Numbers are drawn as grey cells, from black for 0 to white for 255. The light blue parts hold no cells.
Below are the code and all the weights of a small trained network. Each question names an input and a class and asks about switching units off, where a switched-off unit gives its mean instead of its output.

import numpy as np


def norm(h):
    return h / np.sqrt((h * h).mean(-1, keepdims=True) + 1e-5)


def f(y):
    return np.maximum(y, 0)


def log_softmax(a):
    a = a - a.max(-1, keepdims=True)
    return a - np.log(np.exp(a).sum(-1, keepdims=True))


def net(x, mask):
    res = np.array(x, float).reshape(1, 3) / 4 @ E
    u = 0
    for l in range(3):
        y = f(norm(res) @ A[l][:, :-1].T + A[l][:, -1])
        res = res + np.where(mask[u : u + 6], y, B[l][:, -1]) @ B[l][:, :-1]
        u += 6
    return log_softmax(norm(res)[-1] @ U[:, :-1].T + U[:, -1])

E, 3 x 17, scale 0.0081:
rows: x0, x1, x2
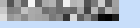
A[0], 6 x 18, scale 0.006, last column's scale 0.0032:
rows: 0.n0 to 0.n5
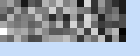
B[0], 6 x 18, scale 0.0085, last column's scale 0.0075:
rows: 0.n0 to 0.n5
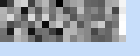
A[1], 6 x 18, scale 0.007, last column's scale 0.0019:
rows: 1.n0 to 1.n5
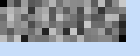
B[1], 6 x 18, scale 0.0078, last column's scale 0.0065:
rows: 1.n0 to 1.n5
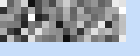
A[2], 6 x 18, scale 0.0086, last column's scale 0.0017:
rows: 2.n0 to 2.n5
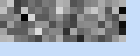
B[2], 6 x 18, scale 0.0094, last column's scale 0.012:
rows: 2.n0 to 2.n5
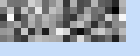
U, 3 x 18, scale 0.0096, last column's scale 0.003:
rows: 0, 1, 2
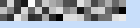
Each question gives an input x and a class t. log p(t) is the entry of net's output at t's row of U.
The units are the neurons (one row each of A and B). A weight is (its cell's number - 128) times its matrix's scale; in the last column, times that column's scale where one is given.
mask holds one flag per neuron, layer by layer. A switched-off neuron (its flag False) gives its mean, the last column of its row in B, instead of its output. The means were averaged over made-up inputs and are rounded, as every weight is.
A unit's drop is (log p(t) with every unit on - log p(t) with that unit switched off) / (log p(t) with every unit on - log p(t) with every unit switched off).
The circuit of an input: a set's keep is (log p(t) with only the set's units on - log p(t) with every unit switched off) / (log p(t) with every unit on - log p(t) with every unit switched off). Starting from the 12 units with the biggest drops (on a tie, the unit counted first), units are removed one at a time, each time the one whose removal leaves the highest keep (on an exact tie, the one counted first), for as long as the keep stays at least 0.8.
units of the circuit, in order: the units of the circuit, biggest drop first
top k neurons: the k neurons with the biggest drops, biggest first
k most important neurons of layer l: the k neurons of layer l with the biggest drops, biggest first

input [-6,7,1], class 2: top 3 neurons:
[0.n4; 0.n1; 1.n5]
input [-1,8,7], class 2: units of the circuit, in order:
[0.n4]
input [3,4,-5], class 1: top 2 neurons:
[0.n1; 0.n2]
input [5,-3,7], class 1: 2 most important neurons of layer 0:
[0.n3; 0.n2]
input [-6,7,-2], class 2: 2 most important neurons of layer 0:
[0.n4; 0.n1]
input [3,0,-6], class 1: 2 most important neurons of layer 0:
[0.n1; 0.n2]
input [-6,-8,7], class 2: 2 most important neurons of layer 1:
[1.n1; 1.n5]
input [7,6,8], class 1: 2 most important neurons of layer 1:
[1.n1; 1.n2]
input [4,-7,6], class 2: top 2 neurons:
[0.n0; 0.n5]
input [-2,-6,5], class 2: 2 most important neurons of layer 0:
[0.n0; 0.n2]
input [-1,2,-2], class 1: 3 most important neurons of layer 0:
[0.n1; 0.n0; 0.n2]
